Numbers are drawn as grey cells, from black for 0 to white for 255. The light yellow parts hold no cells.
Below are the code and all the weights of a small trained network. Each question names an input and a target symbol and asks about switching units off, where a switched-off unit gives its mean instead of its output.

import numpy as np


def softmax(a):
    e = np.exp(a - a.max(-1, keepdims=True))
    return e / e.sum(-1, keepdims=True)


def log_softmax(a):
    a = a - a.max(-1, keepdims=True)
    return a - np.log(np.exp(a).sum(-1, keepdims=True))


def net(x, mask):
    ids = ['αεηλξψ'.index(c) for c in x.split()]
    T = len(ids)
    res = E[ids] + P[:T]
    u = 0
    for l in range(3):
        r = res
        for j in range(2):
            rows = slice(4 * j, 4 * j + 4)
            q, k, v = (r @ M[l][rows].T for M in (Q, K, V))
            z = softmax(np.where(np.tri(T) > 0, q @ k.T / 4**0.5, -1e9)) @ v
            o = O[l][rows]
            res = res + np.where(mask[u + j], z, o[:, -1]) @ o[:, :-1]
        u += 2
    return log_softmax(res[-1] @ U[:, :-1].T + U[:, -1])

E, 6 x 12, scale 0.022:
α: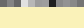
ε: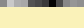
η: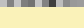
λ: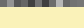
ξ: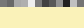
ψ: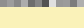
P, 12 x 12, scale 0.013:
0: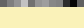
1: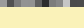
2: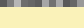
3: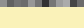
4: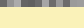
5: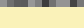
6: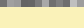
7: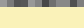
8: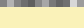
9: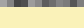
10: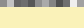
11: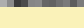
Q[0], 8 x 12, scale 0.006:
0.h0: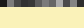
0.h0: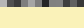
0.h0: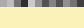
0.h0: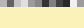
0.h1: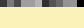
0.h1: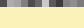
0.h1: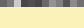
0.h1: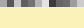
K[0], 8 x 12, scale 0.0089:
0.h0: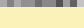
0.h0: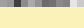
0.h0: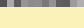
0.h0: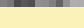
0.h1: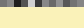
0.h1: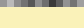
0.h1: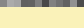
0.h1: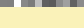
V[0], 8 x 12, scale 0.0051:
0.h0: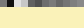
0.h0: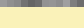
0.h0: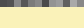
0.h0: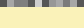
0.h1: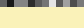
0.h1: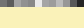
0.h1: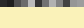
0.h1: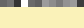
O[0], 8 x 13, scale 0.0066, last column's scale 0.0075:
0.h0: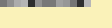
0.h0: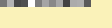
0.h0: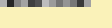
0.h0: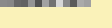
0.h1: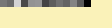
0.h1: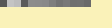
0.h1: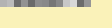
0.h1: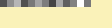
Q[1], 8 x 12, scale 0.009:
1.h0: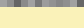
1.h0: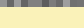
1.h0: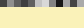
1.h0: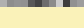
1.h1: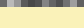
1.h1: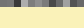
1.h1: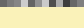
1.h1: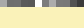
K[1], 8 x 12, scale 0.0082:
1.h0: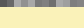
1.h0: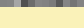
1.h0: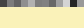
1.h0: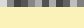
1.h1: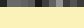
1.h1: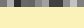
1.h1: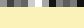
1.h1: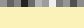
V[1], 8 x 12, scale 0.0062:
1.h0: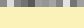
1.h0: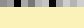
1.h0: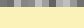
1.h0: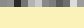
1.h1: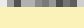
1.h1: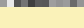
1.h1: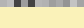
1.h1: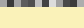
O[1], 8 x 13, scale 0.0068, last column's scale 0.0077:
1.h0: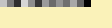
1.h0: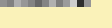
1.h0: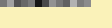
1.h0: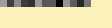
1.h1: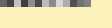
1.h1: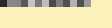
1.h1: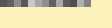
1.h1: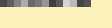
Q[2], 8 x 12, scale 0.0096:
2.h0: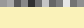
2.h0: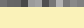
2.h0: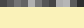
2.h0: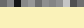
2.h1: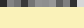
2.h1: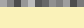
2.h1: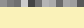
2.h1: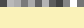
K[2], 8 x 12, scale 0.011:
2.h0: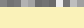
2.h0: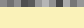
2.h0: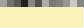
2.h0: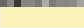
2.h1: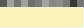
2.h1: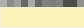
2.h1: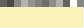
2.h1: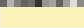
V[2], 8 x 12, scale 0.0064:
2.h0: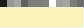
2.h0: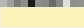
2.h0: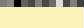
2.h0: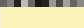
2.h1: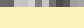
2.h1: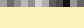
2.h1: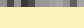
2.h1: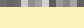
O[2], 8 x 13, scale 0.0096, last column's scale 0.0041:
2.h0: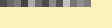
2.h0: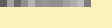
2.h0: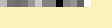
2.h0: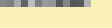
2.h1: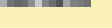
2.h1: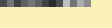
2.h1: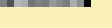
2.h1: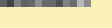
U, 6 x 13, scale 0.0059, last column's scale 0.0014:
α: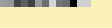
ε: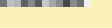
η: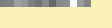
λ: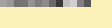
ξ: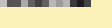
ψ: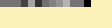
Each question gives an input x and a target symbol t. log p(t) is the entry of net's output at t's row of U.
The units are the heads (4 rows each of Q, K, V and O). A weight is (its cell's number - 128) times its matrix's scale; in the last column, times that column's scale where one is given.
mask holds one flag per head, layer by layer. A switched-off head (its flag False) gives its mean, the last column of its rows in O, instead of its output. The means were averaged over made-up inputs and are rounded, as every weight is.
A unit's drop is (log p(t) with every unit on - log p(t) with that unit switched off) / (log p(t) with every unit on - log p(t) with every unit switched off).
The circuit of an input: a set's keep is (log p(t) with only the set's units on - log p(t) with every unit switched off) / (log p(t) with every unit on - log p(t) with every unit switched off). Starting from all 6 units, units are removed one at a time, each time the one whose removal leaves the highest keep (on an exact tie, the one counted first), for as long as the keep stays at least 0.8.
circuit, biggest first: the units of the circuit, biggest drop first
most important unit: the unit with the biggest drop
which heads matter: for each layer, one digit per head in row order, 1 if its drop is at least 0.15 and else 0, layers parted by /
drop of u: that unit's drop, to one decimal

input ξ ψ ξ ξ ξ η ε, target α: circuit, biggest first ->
[0.h1, 1.h1]
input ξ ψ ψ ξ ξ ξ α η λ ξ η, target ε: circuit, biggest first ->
[1.h1, 0.h1, 2.h1]
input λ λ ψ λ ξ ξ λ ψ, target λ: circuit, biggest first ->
[1.h1, 2.h0]
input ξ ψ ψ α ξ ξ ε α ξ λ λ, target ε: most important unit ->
1.h1
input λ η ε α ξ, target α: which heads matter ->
00 / 11 / 00
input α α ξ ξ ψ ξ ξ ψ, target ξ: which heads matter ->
11 / 01 / 10
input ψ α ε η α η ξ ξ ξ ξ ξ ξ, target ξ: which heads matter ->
00 / 11 / 00
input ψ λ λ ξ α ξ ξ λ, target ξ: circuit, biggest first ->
[0.h1, 2.h1]
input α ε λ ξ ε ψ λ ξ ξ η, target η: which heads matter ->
00 / 11 / 11
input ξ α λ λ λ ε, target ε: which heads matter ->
00 / 01 / 01
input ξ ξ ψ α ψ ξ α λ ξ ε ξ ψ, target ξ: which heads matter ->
11 / 11 / 00
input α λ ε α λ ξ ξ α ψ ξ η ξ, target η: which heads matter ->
10 / 10 / 11
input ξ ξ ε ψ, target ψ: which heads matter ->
00 / 01 / 10
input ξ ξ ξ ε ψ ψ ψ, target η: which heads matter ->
01 / 01 / 00
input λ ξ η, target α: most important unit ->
1.h0
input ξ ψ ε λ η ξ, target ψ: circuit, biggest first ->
[2.h0, 1.h0]
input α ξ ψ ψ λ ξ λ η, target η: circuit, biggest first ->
[2.h0, 1.h1]
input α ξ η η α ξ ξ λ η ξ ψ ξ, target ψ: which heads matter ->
11 / 11 / 10
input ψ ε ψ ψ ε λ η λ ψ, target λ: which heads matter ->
00 / 11 / 01
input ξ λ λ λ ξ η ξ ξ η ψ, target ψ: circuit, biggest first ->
[1.h1]
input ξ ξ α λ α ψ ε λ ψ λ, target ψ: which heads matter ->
10 / 01 / 10
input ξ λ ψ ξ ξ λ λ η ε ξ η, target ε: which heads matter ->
01 / 01 / 01
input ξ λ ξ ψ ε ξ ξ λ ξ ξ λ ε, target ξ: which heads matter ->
01 / 10 / 01
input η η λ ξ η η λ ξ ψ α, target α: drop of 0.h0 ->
0.0
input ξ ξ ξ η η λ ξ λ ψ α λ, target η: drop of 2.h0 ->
0.2
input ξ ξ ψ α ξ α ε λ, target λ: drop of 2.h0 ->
0.5
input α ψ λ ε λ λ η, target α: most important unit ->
0.h1
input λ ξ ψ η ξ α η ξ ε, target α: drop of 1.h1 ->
0.3
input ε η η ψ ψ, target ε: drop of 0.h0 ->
0.1
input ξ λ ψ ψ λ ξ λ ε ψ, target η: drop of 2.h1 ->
0.1
